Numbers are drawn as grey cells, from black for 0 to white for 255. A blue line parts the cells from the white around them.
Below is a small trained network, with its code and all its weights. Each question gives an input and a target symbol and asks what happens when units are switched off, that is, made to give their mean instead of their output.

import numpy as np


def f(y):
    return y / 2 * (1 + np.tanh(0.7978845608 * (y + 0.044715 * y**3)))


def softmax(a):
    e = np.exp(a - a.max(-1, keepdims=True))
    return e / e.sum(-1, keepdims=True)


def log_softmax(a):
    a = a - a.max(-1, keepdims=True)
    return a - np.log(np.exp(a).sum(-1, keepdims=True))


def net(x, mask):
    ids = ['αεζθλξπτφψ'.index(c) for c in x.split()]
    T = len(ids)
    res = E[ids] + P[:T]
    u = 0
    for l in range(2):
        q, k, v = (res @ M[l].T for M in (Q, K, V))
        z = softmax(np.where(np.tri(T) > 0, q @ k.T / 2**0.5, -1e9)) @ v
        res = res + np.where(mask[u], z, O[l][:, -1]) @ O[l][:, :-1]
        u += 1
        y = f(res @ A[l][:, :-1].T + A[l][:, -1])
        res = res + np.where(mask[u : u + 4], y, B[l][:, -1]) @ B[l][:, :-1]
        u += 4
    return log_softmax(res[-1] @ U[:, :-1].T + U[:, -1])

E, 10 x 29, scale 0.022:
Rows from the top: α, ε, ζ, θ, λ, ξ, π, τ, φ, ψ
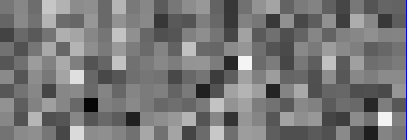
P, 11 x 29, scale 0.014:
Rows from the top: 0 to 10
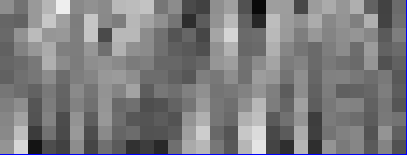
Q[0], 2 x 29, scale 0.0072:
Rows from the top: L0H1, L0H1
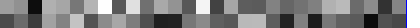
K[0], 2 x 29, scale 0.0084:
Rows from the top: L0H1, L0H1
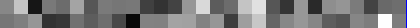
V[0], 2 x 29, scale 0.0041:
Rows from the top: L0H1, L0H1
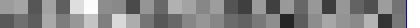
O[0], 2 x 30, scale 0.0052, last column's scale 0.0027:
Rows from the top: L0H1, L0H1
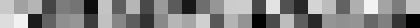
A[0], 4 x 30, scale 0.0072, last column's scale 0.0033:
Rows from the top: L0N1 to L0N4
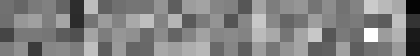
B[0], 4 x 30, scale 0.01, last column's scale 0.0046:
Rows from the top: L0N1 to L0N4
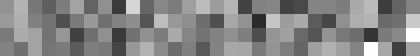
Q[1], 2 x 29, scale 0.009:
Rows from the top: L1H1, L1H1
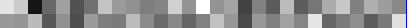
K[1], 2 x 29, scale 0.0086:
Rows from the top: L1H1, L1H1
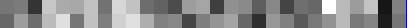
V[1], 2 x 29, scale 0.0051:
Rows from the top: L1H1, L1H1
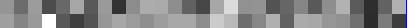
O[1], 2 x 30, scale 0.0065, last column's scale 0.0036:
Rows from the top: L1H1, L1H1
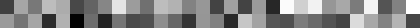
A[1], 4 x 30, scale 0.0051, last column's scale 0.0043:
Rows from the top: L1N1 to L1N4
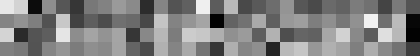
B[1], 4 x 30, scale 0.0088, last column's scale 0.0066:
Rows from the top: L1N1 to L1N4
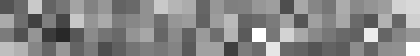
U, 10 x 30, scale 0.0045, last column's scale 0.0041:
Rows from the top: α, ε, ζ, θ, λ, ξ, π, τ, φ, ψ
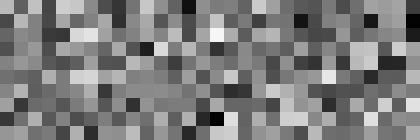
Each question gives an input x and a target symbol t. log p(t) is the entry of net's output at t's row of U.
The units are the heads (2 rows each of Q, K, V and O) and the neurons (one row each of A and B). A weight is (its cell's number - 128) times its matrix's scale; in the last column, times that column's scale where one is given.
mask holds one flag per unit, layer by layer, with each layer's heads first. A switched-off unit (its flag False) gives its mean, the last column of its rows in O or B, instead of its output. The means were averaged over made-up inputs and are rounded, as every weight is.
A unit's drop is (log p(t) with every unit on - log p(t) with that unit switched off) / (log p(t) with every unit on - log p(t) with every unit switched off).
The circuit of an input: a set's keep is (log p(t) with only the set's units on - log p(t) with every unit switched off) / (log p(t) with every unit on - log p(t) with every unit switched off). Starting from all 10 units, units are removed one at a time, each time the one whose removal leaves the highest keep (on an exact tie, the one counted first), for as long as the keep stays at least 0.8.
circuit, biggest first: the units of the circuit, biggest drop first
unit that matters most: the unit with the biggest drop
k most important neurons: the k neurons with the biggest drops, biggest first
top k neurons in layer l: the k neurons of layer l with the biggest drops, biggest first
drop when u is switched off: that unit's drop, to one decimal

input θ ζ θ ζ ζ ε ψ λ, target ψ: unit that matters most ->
L1N2
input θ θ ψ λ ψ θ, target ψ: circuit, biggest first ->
[L0H1; L1N2; L1H1]
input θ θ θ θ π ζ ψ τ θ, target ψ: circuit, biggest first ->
[L1N2; L0H1; L1H1]
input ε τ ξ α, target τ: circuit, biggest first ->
[L1H1; L1N2]
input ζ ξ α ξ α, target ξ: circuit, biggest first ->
[L1H1; L1N4]
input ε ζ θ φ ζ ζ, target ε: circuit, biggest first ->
[L0N3; L0H1]
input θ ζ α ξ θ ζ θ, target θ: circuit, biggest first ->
[L0H1; L1N1; L1H1]
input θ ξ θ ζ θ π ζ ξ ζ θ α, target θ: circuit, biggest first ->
[L0H1; L1N1]
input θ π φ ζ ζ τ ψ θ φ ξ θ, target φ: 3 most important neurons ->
[L0N3; L1N2; L0N1]
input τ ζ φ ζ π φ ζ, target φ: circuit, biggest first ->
[L0H1; L1H1; L0N3; L1N4]
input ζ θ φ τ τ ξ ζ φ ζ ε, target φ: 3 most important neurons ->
[L0N2; L0N3; L1N4]
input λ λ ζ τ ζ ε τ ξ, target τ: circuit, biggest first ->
[L1N2; L1H1]
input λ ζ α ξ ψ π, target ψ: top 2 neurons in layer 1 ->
[L1N2; L1N4]
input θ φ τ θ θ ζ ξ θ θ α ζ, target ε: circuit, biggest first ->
[L0H1; L0N3; L1H1]
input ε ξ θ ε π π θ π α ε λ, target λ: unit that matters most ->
L0H1
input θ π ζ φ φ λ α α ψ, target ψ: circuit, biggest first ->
[L0H1; L0N3; L1H1; L1N1]
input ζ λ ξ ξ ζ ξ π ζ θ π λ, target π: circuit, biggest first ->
[L1N4; L1H1]
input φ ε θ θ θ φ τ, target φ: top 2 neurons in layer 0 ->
[L0N3; L0N2]
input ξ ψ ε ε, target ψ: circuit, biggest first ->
[L1N2; L0H1; L1H1]
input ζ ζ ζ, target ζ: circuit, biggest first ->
[L1H1; L0H1; L1N3]
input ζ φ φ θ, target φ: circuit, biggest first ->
[L0H1; L0N3; L1H1]
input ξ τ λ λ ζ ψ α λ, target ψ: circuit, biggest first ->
[L1N2; L1H1; L0H1]
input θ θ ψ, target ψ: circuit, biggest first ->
[L0H1; L1H1]
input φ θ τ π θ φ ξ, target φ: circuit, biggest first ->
[L0H1; L1H1; L0N3; L1N4]
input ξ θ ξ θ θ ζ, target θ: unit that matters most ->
L0H1
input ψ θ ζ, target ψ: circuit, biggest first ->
[L0H1; L1N2; L1H1]
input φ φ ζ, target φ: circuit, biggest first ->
[L0H1; L0N3; L1H1; L1N4]
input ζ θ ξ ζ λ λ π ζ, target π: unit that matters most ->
L1N4
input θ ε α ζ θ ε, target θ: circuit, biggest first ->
[L0H1; L1N1]
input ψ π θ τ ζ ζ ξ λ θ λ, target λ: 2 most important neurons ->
[L1N3; L0N4]
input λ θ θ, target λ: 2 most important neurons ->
[L0N4; L1N1]
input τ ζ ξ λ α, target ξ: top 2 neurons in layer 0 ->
[L0N3; L0N2]
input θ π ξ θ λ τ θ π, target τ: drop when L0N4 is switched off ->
0.0
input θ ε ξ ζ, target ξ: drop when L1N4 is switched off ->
0.1
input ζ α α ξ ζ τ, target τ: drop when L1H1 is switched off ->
0.5
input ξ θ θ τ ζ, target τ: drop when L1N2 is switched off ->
0.7
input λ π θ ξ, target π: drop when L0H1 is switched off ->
0.4
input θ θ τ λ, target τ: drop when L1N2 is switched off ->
1.0
